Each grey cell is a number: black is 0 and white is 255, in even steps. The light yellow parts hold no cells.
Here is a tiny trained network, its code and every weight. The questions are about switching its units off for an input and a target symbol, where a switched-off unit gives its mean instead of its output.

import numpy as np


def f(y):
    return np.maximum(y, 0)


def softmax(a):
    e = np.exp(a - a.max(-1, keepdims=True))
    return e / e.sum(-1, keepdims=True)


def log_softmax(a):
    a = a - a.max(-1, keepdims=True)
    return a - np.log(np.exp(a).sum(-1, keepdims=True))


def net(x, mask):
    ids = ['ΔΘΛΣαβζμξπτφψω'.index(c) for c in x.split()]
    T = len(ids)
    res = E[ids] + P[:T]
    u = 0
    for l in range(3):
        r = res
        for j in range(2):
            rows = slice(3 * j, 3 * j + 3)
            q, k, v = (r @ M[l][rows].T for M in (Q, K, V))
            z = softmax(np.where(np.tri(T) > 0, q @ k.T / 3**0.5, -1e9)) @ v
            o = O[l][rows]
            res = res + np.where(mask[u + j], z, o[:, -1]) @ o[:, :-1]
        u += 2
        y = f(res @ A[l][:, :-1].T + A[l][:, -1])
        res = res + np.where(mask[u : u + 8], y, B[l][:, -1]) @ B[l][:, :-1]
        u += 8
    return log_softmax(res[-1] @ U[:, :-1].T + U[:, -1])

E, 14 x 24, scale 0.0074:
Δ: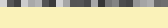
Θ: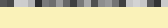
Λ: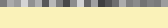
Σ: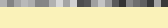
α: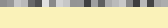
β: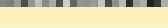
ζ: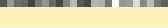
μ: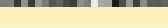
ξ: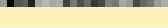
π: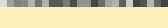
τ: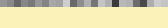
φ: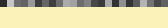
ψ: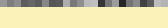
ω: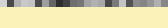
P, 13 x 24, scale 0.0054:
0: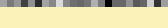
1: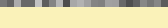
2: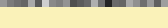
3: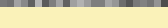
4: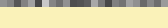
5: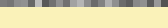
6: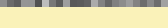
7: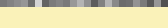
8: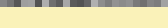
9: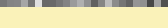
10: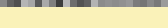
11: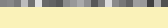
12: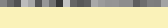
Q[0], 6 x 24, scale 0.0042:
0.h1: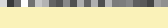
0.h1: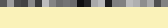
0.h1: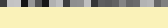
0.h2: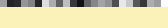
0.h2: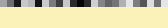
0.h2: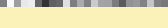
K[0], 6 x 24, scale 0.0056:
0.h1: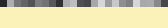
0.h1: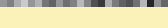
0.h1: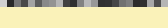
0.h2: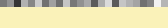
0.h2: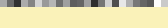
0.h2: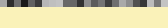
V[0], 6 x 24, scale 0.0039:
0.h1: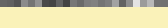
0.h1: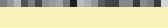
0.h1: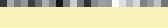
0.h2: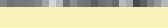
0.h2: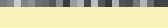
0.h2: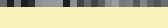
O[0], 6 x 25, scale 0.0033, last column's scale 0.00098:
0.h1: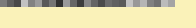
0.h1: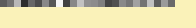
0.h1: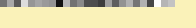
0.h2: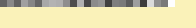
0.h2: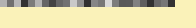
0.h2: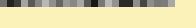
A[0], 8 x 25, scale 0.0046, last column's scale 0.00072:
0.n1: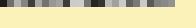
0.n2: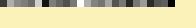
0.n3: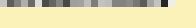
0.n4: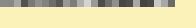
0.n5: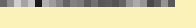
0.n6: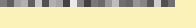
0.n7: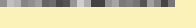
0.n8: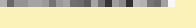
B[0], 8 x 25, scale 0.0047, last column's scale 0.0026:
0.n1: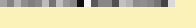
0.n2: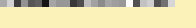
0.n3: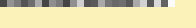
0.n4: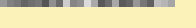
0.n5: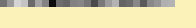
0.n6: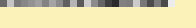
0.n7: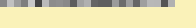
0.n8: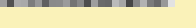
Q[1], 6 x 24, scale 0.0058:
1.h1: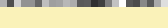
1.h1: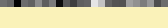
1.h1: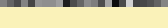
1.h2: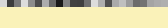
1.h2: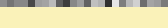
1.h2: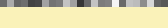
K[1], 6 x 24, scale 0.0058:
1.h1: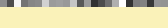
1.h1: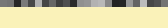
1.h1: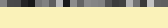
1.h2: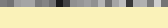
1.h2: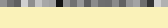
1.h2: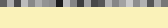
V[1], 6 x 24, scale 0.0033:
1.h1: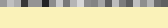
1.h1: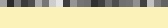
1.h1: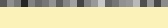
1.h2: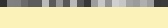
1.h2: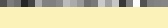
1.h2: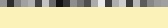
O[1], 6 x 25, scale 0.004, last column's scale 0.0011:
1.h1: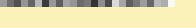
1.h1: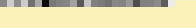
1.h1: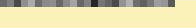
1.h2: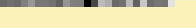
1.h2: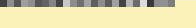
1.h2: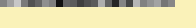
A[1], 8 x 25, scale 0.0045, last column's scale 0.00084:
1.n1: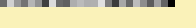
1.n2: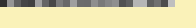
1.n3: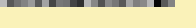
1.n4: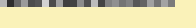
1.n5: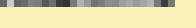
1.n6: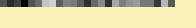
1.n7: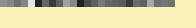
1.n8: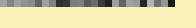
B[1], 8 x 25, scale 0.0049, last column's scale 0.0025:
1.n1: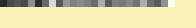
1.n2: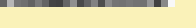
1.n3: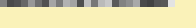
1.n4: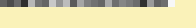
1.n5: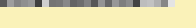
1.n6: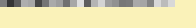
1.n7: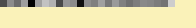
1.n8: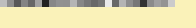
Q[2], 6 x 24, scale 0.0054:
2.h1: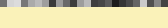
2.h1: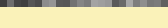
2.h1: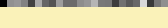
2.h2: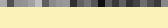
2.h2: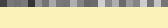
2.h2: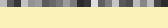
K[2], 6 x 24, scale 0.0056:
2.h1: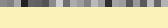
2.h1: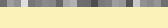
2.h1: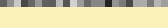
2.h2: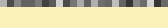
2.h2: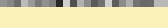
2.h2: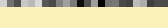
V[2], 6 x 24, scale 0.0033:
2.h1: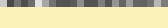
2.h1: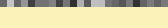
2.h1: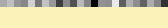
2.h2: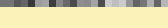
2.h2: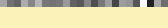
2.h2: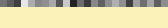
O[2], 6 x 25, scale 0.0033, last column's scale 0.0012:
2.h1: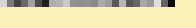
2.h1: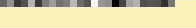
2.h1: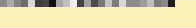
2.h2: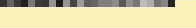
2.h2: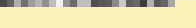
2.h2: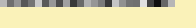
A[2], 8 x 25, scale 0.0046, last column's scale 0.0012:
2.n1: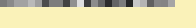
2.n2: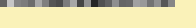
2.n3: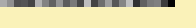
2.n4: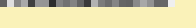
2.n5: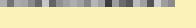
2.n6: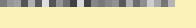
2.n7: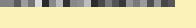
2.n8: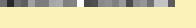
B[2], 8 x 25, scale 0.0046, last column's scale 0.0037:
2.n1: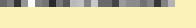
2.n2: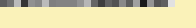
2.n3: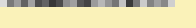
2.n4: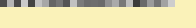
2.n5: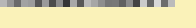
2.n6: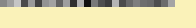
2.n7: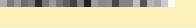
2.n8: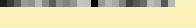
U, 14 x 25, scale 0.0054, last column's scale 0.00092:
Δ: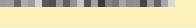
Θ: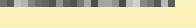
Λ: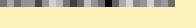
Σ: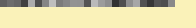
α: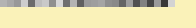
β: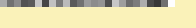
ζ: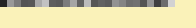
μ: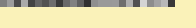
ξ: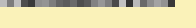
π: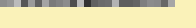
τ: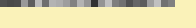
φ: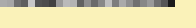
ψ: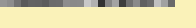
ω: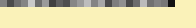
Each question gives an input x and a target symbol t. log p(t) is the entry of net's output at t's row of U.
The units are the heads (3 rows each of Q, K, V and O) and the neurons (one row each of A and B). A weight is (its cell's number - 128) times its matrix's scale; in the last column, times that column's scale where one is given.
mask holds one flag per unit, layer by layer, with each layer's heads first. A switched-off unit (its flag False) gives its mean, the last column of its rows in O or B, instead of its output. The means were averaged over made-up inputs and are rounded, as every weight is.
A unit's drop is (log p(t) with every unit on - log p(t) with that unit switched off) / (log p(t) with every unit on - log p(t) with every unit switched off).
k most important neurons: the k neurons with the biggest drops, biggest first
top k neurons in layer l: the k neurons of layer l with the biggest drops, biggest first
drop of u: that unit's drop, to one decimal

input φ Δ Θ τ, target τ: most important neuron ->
[2.n8]
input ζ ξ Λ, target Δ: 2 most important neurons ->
[2.n1, 1.n8]
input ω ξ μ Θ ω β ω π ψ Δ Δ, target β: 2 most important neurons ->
[0.n8, 1.n7]
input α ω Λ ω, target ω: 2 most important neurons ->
[2.n1, 0.n3]
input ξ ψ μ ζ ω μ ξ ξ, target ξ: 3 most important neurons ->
[2.n7, 2.n3, 0.n1]
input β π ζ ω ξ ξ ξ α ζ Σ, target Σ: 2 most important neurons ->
[0.n6, 1.n1]
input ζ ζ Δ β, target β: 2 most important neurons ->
[0.n2, 0.n8]
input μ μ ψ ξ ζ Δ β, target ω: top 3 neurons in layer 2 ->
[2.n5, 2.n1, 2.n8]
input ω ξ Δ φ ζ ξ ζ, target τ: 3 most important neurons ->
[1.n6, 0.n1, 2.n8]
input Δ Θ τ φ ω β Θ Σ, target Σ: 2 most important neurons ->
[1.n1, 0.n6]
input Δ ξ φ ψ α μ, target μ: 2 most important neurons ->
[0.n2, 0.n3]
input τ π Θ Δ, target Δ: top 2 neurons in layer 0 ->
[0.n3, 0.n8]
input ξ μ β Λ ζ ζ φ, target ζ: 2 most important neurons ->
[1.n7, 2.n2]
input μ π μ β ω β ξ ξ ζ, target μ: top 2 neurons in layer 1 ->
[1.n6, 1.n7]
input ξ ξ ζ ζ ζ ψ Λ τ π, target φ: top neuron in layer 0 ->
[0.n3]
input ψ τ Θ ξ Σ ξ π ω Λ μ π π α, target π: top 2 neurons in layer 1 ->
[1.n4, 1.n3]
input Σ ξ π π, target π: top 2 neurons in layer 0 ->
[0.n3, 0.n7]
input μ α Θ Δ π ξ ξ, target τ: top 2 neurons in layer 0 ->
[0.n2, 0.n6]
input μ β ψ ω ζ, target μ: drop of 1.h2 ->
0.2
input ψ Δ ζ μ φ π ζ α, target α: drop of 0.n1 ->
0.3
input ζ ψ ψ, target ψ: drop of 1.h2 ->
0.2
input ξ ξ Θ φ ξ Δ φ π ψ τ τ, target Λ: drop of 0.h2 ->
1.2
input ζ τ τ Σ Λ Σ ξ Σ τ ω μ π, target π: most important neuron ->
[2.n6]
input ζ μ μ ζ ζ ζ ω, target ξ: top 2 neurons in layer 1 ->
[1.n7, 1.n8]
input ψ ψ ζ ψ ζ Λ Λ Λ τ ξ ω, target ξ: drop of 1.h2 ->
1.0
